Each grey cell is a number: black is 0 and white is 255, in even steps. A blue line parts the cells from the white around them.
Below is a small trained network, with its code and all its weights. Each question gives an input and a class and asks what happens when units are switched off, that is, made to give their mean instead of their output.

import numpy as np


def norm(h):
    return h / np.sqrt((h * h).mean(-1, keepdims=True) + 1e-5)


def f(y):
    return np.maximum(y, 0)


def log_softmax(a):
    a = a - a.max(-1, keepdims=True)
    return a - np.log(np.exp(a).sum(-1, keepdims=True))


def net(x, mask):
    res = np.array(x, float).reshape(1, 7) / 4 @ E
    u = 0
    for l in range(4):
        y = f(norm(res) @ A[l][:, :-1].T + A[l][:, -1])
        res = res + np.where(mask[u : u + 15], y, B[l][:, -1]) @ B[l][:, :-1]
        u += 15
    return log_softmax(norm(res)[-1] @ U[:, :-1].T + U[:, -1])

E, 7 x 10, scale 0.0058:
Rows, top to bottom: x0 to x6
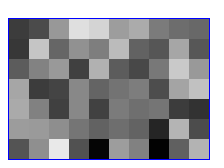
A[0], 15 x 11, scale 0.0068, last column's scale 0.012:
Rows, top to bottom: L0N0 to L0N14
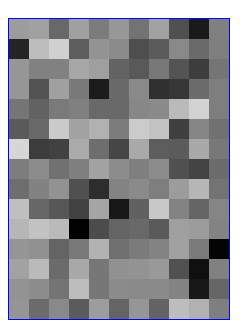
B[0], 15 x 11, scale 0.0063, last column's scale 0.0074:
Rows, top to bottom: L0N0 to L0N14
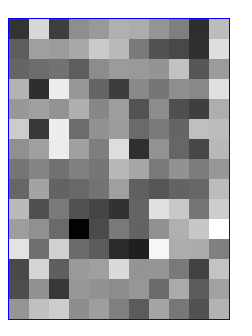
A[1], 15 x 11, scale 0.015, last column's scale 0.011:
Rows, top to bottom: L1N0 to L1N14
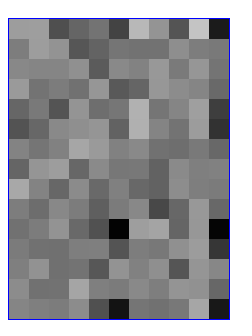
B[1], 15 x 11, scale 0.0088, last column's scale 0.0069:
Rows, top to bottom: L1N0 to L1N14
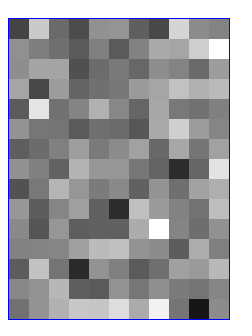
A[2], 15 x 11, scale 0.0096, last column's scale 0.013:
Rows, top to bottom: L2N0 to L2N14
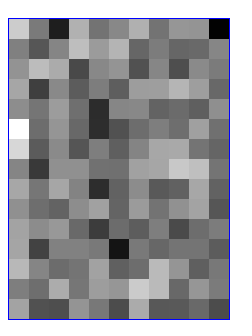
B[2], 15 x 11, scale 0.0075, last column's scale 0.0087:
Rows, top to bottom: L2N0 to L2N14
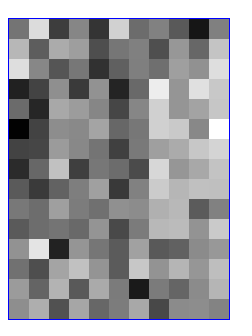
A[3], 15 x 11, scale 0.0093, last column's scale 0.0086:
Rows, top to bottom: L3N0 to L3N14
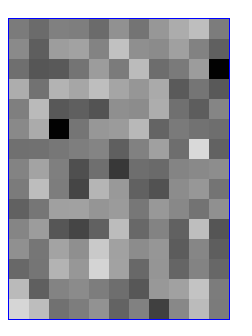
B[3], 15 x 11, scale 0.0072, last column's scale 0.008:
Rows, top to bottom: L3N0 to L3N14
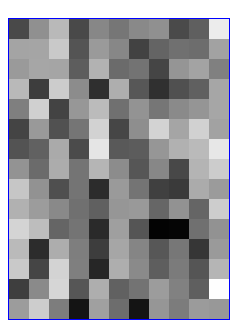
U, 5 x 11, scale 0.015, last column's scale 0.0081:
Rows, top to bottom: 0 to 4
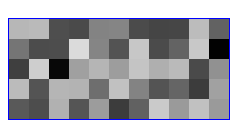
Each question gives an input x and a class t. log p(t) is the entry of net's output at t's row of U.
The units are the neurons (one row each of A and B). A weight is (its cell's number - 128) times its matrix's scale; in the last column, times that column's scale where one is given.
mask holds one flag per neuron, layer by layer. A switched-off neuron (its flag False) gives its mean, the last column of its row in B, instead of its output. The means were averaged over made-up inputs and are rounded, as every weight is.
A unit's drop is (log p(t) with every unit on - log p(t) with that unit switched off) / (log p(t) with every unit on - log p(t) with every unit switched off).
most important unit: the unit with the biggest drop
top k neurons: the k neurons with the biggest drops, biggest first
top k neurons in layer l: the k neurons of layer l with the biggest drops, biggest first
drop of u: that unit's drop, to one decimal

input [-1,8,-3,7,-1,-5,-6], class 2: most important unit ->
L0N3
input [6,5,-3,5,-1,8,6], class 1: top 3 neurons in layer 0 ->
(L0N10, L0N9, L0N1)
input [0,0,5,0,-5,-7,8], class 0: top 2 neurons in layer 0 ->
(L0N1, L0N3)
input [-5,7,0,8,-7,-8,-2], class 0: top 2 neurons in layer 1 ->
(L1N9, L1N1)
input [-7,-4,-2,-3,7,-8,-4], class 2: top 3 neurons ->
(L0N0, L0N12, L0N3)
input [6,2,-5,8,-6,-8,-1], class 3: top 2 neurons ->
(L1N1, L0N6)
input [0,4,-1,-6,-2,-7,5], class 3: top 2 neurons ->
(L0N1, L0N10)
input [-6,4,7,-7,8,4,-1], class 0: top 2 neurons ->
(L0N10, L2N5)
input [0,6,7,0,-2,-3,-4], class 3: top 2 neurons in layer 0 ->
(L0N10, L0N1)
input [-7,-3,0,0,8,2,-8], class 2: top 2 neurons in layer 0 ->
(L0N0, L0N12)
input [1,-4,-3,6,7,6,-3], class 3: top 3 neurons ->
(L0N6, L0N10, L1N1)
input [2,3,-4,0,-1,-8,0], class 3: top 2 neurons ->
(L0N10, L1N1)
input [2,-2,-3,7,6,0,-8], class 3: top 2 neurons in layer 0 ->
(L0N6, L0N10)
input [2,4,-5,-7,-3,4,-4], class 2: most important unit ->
L0N0
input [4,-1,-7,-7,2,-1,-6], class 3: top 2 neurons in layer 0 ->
(L0N5, L0N10)
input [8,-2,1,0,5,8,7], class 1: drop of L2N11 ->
0.2
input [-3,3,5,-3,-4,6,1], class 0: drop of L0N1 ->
0.1
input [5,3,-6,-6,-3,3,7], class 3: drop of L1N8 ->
0.0
